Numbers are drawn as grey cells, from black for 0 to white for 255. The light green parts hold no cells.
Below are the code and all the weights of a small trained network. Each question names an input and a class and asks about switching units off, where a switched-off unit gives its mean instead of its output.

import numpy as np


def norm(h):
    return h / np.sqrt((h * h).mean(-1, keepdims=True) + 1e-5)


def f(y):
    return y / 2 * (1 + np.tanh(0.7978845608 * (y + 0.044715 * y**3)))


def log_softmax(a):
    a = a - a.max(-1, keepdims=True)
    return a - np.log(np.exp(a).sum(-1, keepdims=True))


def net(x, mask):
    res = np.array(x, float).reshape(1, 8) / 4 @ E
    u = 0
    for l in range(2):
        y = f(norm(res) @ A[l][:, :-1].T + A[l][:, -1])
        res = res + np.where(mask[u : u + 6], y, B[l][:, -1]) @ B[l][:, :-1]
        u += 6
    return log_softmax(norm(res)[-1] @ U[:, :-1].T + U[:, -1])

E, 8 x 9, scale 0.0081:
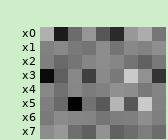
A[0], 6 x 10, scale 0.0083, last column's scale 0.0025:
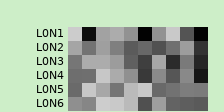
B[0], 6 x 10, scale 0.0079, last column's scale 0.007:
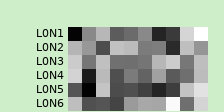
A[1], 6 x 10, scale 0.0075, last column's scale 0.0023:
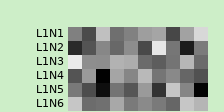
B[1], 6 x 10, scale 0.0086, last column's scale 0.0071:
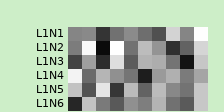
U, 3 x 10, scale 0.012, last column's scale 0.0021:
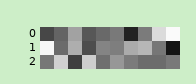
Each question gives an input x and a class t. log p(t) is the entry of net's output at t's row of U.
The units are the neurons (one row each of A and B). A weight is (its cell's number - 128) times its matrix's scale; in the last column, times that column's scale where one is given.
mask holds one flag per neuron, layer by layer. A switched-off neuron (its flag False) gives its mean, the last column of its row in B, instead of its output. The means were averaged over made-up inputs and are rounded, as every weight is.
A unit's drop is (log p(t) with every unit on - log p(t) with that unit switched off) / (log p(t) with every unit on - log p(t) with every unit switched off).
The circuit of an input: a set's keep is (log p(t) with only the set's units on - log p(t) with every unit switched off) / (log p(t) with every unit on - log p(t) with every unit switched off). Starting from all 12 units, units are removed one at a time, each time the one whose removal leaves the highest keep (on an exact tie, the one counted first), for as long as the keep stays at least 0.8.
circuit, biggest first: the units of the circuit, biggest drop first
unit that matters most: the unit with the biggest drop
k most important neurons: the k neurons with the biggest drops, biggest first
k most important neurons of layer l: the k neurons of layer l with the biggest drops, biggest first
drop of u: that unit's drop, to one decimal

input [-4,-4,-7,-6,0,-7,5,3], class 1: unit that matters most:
L0N1
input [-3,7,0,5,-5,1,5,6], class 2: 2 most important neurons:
[L0N1 L1N2]
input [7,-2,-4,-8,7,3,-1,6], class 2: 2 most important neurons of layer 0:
[L0N5 L0N2]
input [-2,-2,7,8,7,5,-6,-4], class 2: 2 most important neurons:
[L1N2 L0N6]
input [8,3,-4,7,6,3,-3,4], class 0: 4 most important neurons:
[L0N1 L1N3 L1N6 L0N3]
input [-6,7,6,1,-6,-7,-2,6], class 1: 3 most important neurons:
[L0N1 L0N3 L0N6]
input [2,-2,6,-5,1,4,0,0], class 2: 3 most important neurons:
[L1N3 L0N6 L0N2]
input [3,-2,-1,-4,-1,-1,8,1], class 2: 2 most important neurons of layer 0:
[L0N2 L0N5]
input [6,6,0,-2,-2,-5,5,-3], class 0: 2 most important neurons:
[L0N1 L1N5]
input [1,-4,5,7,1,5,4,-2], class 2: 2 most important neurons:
[L1N2 L0N6]
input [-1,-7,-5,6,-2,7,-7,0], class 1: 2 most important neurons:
[L1N5 L1N4]
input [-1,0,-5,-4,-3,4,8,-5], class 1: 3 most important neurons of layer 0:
[L0N1 L0N4 L0N3]
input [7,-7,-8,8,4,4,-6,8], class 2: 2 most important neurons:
[L1N2 L0N5]
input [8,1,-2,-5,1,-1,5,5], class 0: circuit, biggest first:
[L0N1]
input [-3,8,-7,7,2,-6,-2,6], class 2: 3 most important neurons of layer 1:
[L1N2 L1N5 L1N4]
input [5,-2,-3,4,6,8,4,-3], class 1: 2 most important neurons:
[L1N5 L0N5]
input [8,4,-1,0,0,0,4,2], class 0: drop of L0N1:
0.2
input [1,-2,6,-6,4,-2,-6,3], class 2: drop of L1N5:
0.0
